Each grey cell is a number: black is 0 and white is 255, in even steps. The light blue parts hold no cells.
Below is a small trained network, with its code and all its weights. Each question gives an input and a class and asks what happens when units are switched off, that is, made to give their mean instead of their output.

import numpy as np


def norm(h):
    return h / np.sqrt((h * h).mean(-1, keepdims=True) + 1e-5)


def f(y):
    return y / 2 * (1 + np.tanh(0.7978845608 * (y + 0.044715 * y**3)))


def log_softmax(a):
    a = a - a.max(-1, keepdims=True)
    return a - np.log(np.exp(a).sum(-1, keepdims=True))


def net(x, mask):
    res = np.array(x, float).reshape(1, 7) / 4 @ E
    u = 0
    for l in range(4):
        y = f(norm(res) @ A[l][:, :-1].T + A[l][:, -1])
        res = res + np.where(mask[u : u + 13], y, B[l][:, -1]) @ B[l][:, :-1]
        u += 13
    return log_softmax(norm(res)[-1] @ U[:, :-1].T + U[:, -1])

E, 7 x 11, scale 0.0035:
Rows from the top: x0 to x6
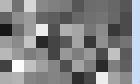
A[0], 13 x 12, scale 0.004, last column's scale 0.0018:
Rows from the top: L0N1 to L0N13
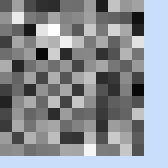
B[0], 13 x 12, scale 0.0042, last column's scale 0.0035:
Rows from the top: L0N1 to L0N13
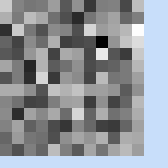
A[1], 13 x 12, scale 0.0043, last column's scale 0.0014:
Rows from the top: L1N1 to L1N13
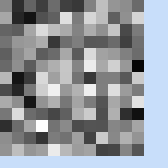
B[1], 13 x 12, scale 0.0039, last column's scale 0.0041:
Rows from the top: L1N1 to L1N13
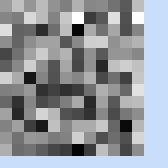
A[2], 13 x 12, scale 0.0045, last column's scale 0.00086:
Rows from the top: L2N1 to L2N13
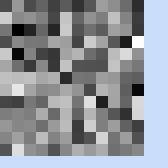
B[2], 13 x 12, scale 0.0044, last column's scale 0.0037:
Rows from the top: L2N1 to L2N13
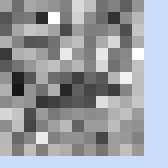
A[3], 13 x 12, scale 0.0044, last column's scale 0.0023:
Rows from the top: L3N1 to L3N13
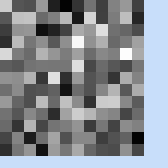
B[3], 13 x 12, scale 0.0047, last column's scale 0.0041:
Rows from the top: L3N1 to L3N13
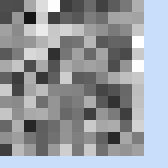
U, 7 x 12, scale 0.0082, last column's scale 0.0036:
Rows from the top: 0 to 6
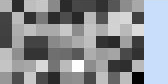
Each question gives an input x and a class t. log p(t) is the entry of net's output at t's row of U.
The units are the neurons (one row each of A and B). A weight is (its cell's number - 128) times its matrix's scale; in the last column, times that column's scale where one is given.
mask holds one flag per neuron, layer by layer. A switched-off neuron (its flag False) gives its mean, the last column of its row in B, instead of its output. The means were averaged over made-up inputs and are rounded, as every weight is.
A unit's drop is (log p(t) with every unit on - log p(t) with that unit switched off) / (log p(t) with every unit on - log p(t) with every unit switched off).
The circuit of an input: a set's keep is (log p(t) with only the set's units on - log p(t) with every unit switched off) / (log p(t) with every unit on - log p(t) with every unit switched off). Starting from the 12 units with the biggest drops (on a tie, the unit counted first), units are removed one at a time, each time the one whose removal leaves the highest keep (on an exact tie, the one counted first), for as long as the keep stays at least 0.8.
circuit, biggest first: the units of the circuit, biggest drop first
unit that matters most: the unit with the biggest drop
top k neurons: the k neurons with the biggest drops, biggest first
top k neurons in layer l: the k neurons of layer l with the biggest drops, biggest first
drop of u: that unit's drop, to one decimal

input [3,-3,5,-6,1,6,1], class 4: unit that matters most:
L1N11
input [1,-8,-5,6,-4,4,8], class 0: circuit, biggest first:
[L2N7; L2N8]
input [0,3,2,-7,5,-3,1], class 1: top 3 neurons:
[L0N3; L1N6; L3N2]
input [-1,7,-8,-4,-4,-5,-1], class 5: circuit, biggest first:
[L0N5; L1N1]
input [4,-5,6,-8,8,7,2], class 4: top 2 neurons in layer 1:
[L1N11; L1N3]
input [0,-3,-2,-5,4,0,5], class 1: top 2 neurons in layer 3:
[L3N2; L3N3]
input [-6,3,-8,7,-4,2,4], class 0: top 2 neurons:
[L2N7; L2N5]
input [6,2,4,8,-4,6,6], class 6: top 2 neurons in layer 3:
[L3N7; L3N4]
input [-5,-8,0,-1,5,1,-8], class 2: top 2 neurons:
[L0N13; L0N3]
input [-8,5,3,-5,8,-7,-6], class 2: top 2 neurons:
[L0N3; L1N6]
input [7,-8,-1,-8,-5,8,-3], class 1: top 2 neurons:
[L0N3; L0N6]
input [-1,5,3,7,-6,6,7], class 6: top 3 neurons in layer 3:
[L3N7; L3N4; L3N1]
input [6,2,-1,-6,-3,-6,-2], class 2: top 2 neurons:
[L0N3; L1N6]
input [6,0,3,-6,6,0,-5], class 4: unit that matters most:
L1N3
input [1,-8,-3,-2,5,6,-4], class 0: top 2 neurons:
[L1N10; L0N11]
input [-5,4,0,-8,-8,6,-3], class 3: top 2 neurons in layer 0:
[L0N11; L0N4]
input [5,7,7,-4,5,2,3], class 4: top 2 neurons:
[L1N11; L1N3]
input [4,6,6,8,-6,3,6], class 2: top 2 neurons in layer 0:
[L0N1; L0N6]
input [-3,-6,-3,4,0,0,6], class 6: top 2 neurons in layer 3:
[L3N7; L3N3]
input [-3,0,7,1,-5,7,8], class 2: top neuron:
[L0N4]
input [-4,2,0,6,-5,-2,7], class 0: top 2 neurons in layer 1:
[L1N9; L1N1]
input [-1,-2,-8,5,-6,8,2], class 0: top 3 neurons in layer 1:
[L1N9; L1N11; L1N2]
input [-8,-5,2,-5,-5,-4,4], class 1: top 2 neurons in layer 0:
[L0N3; L0N4]
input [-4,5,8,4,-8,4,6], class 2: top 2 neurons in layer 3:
[L3N13; L3N7]
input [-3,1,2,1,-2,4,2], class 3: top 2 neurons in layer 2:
[L2N5; L2N9]
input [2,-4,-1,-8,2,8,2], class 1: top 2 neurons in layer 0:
[L0N3; L0N6]
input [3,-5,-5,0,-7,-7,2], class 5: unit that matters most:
L0N6
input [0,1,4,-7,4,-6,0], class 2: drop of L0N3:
0.3
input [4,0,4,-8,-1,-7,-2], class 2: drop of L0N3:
0.4
